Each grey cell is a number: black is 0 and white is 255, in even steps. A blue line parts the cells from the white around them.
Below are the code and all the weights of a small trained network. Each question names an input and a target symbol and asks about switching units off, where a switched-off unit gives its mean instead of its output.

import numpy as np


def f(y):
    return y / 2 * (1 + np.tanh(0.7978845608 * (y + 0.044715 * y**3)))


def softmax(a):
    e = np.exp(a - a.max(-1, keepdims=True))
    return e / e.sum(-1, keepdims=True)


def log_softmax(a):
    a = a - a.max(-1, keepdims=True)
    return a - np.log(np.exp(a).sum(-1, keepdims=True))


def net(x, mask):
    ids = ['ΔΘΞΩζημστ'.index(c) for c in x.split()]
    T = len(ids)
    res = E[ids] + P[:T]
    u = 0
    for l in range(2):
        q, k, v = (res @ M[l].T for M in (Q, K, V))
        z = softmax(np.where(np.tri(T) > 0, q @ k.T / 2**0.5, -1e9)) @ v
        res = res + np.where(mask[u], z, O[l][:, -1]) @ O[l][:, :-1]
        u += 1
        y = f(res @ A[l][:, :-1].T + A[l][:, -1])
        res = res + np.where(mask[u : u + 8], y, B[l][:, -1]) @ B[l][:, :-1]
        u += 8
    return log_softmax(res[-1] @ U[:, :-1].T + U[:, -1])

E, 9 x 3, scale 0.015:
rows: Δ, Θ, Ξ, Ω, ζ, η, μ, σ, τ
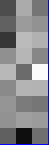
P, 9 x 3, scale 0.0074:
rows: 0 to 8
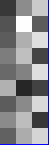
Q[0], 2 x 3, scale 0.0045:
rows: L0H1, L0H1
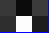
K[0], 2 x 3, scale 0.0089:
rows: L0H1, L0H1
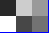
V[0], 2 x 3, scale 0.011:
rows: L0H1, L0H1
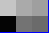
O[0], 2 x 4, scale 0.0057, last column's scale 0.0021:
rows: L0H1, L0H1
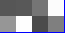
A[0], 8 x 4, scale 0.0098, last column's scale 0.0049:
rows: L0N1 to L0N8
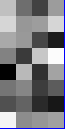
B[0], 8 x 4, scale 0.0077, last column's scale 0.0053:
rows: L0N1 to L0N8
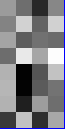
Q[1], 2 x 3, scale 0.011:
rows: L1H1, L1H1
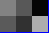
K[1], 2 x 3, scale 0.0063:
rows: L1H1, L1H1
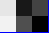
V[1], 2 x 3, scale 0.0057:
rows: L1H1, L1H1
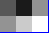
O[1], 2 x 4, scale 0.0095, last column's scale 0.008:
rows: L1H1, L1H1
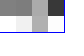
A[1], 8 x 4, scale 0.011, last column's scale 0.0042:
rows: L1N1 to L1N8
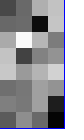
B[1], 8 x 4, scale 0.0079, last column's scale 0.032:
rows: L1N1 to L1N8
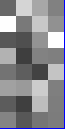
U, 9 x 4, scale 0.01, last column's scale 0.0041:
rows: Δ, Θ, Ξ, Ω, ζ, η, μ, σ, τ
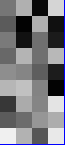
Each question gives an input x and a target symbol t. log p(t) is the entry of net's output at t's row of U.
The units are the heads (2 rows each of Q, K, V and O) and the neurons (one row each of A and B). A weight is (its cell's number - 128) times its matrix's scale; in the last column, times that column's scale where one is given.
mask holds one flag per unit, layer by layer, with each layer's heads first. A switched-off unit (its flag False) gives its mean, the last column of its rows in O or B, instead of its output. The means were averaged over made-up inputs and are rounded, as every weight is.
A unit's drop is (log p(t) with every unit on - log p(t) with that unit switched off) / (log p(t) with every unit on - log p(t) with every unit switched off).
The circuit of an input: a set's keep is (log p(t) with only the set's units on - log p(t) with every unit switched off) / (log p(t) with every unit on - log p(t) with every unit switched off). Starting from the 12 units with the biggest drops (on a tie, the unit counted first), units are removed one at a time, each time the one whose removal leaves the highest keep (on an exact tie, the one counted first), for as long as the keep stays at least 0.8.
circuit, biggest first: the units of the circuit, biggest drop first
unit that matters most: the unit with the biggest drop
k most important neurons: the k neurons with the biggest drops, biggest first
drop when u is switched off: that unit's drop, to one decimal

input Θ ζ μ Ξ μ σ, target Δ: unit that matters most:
L1N2
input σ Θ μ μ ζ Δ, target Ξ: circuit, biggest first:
L1H1, L0N5
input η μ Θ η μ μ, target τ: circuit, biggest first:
L1N3, L1N2, L0N1
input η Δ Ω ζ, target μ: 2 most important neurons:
L1N3, L0N8
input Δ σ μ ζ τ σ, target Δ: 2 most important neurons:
L0N5, L1N2
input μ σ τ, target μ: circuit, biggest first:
L0N4, L1N2, L0N5
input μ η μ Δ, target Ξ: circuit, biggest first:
L0N5, L1H1
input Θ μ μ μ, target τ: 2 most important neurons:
L1N3, L1N2
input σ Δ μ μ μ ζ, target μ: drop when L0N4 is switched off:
0.2
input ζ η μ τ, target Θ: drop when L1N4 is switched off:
0.1
